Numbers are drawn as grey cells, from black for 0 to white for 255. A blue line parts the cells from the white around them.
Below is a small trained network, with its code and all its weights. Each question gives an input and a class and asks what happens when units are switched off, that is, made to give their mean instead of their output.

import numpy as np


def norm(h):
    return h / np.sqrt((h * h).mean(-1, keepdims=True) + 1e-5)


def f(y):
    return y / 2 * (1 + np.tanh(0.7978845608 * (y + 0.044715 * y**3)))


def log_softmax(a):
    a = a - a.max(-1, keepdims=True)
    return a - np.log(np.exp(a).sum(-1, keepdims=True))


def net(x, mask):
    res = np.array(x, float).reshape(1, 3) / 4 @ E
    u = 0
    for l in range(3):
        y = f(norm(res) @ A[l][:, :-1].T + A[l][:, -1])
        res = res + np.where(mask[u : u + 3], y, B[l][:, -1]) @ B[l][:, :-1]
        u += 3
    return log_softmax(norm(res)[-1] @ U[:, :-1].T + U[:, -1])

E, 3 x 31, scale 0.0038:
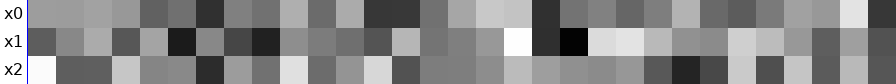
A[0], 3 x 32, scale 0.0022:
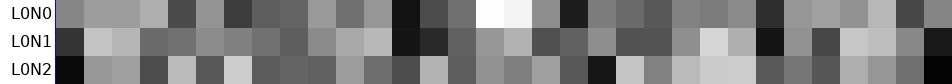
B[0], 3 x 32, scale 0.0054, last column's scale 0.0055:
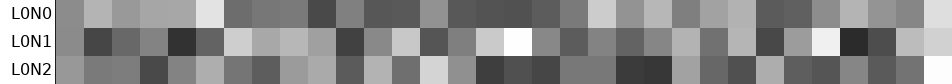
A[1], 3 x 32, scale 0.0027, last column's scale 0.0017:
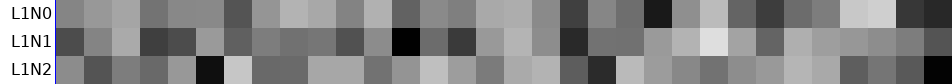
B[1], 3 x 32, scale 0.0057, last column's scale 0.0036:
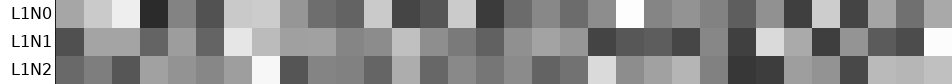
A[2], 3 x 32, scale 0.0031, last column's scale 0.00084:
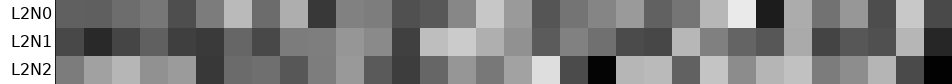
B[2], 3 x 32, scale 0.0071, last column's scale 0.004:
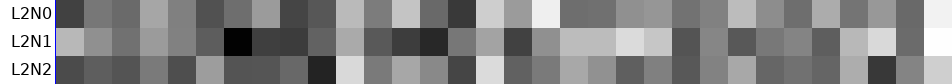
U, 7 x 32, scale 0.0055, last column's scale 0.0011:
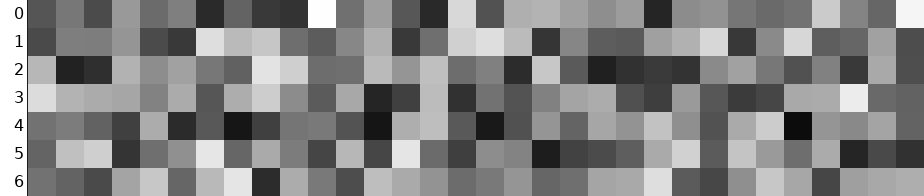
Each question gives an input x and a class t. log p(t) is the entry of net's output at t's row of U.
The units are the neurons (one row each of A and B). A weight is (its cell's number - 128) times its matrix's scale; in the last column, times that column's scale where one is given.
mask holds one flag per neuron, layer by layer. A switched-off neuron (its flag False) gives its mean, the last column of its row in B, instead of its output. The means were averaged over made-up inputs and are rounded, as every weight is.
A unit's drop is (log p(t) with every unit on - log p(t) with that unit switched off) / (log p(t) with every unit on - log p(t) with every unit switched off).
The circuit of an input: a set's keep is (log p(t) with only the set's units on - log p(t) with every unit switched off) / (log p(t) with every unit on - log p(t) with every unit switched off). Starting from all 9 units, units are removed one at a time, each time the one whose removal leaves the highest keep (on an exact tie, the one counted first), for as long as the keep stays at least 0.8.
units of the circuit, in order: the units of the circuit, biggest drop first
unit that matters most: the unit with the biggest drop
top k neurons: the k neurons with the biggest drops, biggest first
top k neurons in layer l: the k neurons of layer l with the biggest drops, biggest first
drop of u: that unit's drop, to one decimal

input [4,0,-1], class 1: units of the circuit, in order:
L0N1
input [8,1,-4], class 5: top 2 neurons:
L1N1; L0N2
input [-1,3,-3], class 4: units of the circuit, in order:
L0N2; L2N1
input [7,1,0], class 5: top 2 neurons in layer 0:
L0N0; L0N1
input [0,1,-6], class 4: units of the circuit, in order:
L0N2; L2N1
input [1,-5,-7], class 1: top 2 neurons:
L0N1; L2N2
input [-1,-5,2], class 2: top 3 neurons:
L2N1; L0N1; L0N0
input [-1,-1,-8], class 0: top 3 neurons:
L2N1; L2N0; L0N1
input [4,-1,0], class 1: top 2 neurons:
L0N1; L0N2
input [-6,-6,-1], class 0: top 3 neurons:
L0N2; L1N1; L2N0
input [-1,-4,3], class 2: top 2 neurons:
L2N1; L0N0
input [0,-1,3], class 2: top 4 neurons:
L2N1; L0N0; L1N0; L2N0
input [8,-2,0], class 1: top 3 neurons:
L0N1; L0N2; L2N1
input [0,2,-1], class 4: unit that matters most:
L0N2
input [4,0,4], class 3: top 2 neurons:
L2N0; L0N0
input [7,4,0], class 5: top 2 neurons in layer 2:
L2N1; L2N0
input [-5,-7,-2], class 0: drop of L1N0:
0.0
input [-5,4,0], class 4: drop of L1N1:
0.1
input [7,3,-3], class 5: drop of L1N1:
0.1
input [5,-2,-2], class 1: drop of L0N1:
1.1
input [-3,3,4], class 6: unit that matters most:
L1N2
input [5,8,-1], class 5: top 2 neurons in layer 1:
L1N1; L1N0
